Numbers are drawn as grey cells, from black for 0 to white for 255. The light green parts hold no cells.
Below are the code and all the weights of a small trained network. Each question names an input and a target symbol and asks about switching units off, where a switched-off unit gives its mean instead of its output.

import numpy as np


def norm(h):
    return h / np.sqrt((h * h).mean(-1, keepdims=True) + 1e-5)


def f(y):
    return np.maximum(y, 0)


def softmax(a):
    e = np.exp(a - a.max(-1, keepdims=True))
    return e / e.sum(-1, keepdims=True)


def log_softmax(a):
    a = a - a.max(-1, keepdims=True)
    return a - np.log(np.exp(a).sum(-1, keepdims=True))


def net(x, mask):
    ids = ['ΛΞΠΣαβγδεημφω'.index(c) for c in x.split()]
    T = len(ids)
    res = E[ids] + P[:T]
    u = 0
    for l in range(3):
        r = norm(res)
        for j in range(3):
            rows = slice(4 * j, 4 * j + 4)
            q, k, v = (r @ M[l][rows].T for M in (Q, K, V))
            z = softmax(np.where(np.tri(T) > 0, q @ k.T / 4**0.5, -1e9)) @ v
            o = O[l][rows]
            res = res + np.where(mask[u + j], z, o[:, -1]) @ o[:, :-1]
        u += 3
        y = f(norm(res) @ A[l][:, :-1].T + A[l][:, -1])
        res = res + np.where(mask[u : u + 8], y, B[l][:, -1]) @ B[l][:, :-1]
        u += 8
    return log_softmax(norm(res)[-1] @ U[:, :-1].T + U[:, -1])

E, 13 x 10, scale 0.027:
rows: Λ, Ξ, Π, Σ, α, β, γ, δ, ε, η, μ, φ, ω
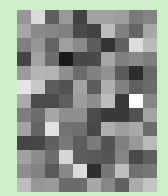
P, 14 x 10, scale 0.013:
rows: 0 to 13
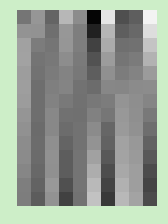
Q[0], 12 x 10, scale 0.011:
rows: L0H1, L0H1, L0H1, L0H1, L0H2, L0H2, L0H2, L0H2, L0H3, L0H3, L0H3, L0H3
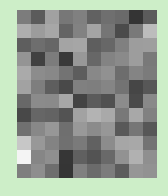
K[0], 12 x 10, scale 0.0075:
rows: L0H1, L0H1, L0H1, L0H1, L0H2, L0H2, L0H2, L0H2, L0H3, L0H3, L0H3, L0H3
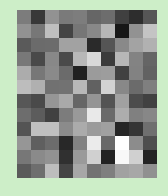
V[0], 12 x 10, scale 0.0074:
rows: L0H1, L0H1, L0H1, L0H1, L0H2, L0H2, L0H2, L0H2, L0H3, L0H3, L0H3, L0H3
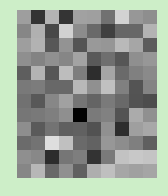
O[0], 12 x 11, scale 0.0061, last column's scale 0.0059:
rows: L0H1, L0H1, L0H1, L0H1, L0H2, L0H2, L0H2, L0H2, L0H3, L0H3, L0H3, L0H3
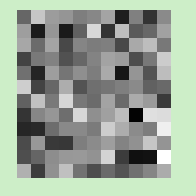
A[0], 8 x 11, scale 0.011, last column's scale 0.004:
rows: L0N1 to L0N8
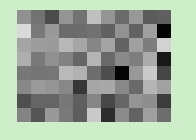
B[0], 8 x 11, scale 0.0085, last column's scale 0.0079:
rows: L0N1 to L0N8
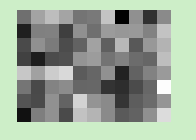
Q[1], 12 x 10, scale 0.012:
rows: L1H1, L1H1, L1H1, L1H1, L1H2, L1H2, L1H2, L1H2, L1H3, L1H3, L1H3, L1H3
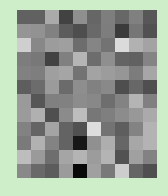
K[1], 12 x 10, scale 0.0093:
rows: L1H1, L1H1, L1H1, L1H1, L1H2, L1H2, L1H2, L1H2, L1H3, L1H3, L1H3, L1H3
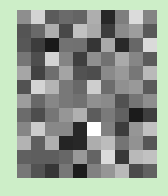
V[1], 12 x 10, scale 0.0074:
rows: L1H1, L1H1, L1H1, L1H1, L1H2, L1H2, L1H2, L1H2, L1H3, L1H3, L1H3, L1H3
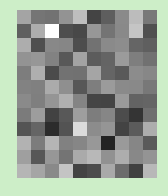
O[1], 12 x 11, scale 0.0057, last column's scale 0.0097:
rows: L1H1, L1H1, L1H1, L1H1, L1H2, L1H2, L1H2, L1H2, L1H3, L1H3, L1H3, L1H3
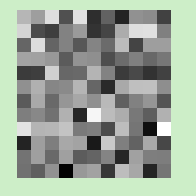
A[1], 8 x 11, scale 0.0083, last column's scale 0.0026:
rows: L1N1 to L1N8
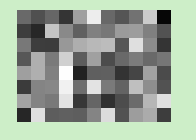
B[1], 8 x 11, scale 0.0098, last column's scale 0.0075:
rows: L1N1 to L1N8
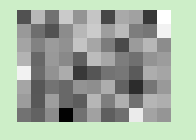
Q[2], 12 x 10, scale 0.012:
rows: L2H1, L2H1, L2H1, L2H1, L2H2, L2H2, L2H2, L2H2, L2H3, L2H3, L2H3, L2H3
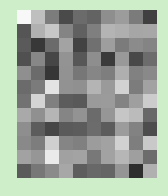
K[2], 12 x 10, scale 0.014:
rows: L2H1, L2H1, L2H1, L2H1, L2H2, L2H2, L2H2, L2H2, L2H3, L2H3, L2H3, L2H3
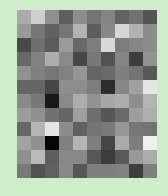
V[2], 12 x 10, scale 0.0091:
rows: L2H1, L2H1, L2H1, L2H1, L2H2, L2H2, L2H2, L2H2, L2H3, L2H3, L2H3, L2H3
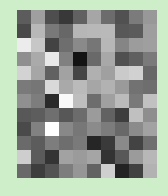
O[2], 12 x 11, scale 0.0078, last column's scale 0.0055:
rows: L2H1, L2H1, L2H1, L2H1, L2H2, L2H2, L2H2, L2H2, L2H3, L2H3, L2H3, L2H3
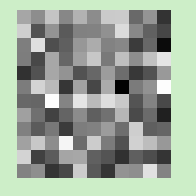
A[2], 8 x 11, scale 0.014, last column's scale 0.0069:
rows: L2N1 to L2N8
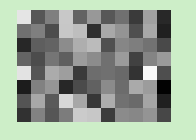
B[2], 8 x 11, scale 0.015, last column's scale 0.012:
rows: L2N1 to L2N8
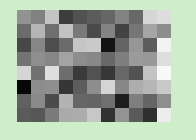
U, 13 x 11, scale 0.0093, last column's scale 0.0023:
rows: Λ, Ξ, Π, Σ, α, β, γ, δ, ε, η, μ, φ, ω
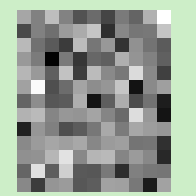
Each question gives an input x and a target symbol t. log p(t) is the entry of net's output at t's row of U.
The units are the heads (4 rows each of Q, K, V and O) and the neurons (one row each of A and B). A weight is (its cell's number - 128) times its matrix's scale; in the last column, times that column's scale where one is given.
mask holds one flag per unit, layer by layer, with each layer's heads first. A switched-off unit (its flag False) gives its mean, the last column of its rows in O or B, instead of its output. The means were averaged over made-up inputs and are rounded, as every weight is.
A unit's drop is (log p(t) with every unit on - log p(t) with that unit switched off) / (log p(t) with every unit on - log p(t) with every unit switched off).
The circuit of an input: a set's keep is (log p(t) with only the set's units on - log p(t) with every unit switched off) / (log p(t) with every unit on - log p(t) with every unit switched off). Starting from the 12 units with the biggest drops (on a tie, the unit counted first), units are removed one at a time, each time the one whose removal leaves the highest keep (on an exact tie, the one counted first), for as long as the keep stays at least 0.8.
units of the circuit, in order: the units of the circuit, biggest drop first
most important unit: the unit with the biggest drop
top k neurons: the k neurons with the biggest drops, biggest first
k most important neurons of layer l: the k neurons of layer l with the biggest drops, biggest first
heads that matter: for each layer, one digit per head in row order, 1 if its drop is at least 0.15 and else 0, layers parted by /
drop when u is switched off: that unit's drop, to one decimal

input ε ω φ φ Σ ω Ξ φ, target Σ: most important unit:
L2H2
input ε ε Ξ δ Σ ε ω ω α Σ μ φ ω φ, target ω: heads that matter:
111 / 100 / 101
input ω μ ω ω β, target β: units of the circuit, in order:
(L2H1; L2N3)
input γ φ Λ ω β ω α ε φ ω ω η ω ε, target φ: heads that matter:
101 / 100 / 101
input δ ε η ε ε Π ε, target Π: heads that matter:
000 / 100 / 001
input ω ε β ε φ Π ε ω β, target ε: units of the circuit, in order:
(L2H3; L2N8)
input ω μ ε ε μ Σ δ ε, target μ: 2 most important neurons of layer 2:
(L2N3; L2N5)
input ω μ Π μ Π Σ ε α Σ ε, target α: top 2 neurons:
(L0N6; L2N3)
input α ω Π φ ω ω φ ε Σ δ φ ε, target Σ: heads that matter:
000 / 001 / 010
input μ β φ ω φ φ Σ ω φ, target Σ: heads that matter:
000 / 100 / 010
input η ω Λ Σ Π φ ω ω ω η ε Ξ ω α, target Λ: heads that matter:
100 / 000 / 000
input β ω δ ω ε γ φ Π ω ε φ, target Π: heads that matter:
111 / 101 / 010
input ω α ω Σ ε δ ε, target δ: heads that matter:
100 / 100 / 011
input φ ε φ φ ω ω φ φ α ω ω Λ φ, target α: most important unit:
L1H1
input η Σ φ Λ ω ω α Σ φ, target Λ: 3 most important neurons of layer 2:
(L2N3; L2N8; L2N6)
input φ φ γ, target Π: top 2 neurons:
(L1N3; L2N5)
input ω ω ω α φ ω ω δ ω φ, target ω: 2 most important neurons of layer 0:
(L0N8; L0N6)
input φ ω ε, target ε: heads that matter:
000 / 100 / 000
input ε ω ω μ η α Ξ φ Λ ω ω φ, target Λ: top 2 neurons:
(L1N1; L2N3)
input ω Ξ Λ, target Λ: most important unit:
L0N6
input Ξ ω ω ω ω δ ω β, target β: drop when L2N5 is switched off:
0.2
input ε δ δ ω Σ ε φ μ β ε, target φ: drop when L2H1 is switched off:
0.8
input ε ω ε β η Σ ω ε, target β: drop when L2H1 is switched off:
0.7
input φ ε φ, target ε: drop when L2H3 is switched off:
1.2
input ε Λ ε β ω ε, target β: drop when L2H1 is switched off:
0.8
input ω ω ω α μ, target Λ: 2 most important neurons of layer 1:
(L1N1; L1N4)
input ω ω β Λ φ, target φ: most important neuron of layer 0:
(L0N6)
